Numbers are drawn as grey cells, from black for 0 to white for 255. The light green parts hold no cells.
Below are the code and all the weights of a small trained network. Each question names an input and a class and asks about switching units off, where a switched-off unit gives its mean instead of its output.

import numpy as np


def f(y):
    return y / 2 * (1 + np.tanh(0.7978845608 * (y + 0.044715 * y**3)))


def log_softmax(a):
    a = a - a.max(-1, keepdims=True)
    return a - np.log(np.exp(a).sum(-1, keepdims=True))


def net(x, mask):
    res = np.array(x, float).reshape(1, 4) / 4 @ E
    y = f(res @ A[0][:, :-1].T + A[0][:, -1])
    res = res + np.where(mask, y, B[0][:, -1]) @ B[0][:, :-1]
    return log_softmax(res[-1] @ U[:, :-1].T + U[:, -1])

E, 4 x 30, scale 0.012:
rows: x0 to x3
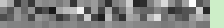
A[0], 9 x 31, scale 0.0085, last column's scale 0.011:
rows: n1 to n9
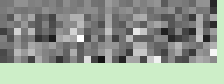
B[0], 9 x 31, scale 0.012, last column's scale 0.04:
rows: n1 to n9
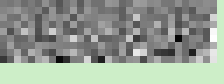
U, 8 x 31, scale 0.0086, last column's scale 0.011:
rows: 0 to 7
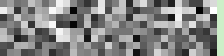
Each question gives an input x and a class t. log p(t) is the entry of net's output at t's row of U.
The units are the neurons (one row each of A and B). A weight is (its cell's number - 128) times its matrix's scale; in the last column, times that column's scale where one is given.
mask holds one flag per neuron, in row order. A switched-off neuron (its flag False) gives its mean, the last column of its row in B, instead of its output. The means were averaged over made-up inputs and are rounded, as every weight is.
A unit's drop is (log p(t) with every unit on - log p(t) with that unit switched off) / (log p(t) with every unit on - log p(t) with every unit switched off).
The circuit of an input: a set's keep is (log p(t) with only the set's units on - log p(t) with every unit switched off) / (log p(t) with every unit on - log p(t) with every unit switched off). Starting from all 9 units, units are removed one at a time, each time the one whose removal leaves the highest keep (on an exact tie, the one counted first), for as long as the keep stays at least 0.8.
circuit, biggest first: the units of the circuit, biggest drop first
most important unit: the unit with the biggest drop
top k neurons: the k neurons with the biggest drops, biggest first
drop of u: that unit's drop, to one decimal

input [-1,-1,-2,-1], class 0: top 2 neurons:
[n9; n6]
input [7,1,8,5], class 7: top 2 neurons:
[n5; n4]
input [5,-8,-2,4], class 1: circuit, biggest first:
[n9; n8]
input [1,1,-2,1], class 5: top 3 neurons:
[n9; n5; n8]
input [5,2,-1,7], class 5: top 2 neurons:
[n9; n5]
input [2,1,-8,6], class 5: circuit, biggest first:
[n5; n9]
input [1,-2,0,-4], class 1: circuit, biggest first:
[n8; n9; n6]
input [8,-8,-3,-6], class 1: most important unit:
n9
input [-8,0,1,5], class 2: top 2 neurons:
[n8; n6]
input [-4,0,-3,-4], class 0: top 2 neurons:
[n9; n6]
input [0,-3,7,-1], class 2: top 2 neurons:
[n6; n5]
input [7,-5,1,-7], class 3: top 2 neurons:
[n6; n8]
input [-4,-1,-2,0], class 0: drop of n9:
0.5
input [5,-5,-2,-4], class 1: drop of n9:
0.5
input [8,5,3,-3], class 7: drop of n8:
0.0
